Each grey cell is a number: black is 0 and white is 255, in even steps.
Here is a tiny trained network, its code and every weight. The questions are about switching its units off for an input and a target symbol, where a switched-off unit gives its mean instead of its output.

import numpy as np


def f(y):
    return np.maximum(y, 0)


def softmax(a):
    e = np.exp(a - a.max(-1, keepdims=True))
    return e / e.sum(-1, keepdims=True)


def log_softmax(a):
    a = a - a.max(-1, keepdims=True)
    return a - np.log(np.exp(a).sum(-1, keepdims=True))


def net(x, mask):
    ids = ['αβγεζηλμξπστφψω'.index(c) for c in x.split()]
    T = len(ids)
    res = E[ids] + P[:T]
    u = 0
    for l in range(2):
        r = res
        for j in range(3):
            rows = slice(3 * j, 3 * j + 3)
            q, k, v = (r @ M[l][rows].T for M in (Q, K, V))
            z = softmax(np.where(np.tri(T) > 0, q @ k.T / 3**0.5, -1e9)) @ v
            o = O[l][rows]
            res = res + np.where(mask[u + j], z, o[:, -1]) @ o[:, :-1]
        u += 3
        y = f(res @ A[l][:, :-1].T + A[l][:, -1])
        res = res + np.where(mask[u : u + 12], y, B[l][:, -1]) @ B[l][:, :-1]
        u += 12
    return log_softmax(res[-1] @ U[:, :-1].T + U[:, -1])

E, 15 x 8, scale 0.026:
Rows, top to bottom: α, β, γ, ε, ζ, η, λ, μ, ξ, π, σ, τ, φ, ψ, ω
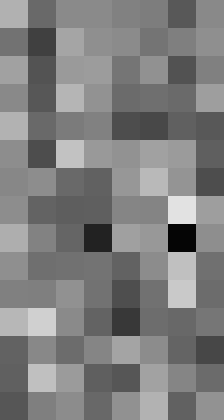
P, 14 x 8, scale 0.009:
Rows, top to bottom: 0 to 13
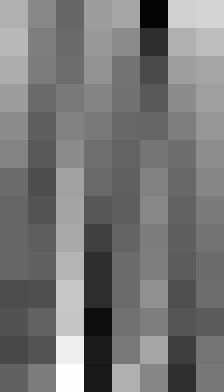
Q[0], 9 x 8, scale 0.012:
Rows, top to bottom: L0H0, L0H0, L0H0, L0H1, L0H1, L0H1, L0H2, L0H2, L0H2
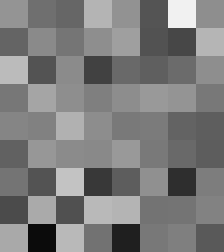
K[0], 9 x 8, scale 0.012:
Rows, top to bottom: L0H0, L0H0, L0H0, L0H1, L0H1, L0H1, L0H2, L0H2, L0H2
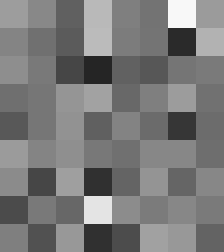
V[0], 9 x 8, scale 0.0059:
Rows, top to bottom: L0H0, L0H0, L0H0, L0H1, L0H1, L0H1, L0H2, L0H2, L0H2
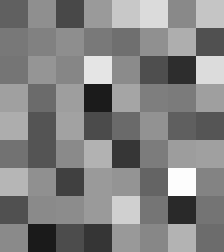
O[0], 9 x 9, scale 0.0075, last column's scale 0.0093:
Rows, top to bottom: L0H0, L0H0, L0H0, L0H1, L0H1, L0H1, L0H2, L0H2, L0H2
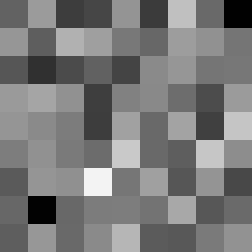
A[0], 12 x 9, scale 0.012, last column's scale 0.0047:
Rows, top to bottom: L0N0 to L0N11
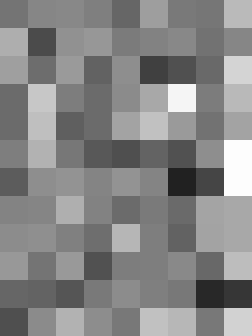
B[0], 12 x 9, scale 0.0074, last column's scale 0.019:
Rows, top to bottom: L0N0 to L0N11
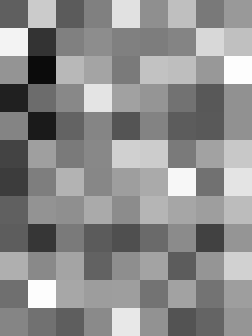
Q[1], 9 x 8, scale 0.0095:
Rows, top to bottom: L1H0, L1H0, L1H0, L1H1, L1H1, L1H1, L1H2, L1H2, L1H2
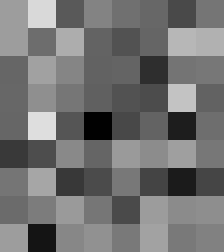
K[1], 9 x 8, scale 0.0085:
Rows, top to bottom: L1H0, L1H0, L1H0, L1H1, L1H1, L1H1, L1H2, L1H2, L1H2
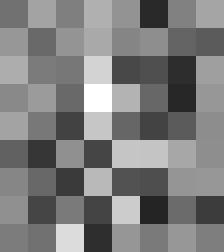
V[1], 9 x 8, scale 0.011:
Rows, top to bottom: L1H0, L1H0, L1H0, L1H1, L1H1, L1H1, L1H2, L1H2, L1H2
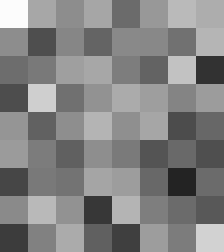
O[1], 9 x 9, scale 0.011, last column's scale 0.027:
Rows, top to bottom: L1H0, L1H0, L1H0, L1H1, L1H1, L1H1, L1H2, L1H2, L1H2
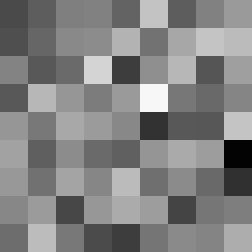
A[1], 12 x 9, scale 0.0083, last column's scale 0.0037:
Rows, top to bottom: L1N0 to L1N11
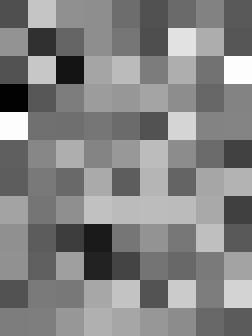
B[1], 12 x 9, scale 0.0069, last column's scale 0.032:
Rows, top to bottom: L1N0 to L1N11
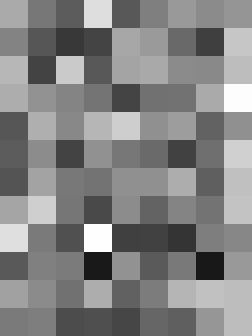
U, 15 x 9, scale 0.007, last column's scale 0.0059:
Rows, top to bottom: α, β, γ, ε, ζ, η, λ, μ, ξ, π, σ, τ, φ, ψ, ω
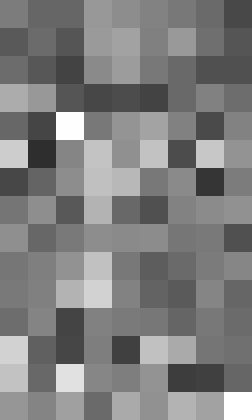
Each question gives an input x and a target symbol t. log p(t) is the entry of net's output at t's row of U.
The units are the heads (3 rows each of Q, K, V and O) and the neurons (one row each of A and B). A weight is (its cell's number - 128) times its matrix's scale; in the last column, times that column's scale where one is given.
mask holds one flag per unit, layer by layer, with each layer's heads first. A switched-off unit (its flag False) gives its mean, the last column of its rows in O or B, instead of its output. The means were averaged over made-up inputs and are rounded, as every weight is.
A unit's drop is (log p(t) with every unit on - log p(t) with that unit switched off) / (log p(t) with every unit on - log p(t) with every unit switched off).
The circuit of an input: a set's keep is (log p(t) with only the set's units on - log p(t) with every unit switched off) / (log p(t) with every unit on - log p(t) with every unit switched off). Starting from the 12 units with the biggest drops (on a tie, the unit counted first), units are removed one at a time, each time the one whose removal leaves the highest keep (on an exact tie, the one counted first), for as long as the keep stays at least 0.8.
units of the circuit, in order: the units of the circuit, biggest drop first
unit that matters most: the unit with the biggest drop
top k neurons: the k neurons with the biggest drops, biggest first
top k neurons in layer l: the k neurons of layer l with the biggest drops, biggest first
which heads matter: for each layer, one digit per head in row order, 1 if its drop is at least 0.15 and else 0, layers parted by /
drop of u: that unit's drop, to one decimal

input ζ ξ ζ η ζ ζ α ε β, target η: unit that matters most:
L1H2
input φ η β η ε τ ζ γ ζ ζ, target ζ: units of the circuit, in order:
[L0N6 L1H2 L0H0 L1H0]
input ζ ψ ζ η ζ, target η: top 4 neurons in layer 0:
[L0N2 L0N6 L0N3 L0N11]
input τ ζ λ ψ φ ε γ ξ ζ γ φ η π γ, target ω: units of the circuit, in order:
[L1H0 L0H0 L0N5]
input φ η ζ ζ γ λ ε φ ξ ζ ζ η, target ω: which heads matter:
100 / 100
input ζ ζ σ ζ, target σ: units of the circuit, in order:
[L0H2 L1N1]
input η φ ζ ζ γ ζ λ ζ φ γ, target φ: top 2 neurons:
[L0N6 L0N10]
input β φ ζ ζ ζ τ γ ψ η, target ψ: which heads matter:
000 / 110
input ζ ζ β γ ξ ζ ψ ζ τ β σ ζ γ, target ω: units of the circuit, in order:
[L1H0 L0N5 L0N8]
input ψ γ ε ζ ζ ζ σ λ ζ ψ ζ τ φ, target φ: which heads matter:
000 / 100
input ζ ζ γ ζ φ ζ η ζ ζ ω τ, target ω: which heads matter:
000 / 100
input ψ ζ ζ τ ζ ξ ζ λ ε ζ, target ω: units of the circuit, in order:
[L1H0 L0N5 L0N2]
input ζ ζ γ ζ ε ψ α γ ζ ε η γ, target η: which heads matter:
001 / 111
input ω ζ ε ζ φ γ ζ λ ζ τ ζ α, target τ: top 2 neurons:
[L0N5 L0N1]
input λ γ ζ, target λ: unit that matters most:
L1N4
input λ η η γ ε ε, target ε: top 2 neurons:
[L0N2 L0N9]
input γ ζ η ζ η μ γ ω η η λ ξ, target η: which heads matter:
001 / 111
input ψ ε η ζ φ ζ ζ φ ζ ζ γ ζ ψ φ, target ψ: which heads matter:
000 / 111
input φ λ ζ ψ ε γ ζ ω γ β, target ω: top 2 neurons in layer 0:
[L0N1 L0N4]
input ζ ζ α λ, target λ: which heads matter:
100 / 111
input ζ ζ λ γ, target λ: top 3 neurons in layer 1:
[L1N4 L1N3 L1N1]
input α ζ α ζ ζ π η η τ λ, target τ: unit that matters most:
L0N5
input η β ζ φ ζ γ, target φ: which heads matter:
000 / 110
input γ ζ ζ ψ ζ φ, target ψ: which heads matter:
001 / 111
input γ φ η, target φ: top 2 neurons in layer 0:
[L0N10 L0N9]
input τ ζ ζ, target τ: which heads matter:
001 / 110
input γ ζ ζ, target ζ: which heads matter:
001 / 101
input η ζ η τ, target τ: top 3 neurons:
[L1N5 L0N5 L1N6]
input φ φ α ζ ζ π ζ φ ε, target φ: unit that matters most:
L0N6
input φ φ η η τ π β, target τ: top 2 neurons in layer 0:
[L0N5 L0N0]
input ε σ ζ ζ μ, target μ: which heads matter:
001 / 001
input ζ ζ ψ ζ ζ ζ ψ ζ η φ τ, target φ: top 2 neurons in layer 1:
[L1N2 L1N0]
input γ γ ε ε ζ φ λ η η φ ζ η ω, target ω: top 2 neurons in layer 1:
[L1N2 L1N10]
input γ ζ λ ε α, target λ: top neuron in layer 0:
[L0N1]
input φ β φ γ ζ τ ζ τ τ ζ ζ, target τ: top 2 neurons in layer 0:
[L0N5 L0N1]
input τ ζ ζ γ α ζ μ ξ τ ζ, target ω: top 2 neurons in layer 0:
[L0N10 L0N5]
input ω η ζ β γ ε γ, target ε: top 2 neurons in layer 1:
[L1N9 L1N8]
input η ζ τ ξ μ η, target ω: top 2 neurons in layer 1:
[L1N5 L1N3]
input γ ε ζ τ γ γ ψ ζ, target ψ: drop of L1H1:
0.2
